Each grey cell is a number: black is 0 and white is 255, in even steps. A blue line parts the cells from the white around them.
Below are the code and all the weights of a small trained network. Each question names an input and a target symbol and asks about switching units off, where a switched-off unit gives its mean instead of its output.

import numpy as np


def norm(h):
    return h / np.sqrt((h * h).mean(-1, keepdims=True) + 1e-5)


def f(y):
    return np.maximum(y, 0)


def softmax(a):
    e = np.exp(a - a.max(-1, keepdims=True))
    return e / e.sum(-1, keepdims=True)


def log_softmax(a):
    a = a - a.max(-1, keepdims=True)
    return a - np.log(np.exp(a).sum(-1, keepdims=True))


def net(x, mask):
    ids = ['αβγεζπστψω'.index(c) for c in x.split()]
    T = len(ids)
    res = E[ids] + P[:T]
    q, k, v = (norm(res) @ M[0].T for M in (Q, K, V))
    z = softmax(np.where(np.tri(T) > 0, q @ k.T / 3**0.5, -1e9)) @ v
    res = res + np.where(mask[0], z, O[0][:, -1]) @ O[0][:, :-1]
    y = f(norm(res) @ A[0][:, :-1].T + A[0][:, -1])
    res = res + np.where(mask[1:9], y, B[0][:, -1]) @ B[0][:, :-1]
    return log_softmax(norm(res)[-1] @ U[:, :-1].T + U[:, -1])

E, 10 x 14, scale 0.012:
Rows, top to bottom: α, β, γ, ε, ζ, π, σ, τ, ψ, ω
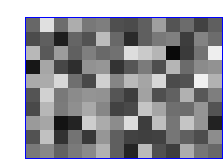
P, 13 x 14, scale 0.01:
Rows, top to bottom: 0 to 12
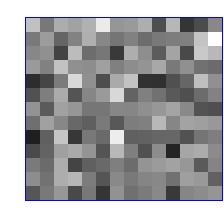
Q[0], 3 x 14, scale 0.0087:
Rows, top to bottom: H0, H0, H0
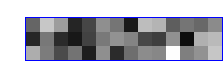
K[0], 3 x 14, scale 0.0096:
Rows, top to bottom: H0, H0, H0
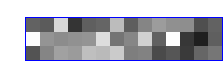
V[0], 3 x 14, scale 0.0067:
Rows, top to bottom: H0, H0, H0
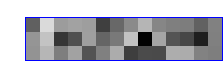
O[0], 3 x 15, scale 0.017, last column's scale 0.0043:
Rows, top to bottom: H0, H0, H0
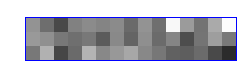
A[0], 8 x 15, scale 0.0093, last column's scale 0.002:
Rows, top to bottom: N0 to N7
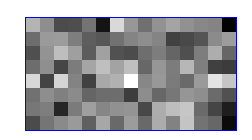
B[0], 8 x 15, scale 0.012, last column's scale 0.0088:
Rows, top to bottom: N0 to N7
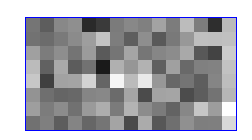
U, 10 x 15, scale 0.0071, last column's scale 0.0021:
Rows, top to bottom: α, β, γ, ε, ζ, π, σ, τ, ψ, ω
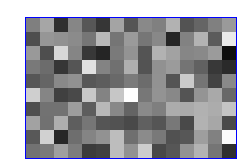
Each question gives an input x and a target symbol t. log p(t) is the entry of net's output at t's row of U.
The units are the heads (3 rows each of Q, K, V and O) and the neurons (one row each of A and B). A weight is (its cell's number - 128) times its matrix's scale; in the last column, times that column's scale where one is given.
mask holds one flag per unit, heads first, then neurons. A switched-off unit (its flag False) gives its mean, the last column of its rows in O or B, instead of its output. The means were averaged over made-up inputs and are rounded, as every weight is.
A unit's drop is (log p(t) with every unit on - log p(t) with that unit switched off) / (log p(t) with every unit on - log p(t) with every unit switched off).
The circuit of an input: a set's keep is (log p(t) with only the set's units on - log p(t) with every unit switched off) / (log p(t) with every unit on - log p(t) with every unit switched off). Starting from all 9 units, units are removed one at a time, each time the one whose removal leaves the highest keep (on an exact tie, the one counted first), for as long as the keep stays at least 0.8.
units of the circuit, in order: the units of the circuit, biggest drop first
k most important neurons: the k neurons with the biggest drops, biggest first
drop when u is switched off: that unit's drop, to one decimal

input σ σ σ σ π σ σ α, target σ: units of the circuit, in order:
[H0 N3]
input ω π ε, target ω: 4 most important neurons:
[N3 N7 N5 N1]
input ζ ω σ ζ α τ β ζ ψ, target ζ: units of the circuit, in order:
[H0 N2]
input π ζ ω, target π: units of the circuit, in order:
[H0 N6]
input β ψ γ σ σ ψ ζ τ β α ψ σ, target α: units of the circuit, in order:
[H0 N6]
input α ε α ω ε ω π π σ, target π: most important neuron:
[N6]
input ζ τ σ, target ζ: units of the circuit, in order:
[H0 N2 N6]
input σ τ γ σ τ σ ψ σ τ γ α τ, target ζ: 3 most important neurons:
[N0 N3 N6]
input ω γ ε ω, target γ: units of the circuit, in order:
[H0 N5]
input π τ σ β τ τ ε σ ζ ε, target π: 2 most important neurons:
[N6 N3]
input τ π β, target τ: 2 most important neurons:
[N1 N2]
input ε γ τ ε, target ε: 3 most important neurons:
[N0 N2 N3]
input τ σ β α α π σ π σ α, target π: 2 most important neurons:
[N6 N7]
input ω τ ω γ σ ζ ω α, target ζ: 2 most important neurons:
[N2 N7]
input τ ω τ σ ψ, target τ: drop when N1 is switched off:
0.3
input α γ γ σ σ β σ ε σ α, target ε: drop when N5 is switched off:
0.2
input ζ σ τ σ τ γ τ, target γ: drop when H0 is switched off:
0.4
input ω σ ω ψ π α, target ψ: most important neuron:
[N1]
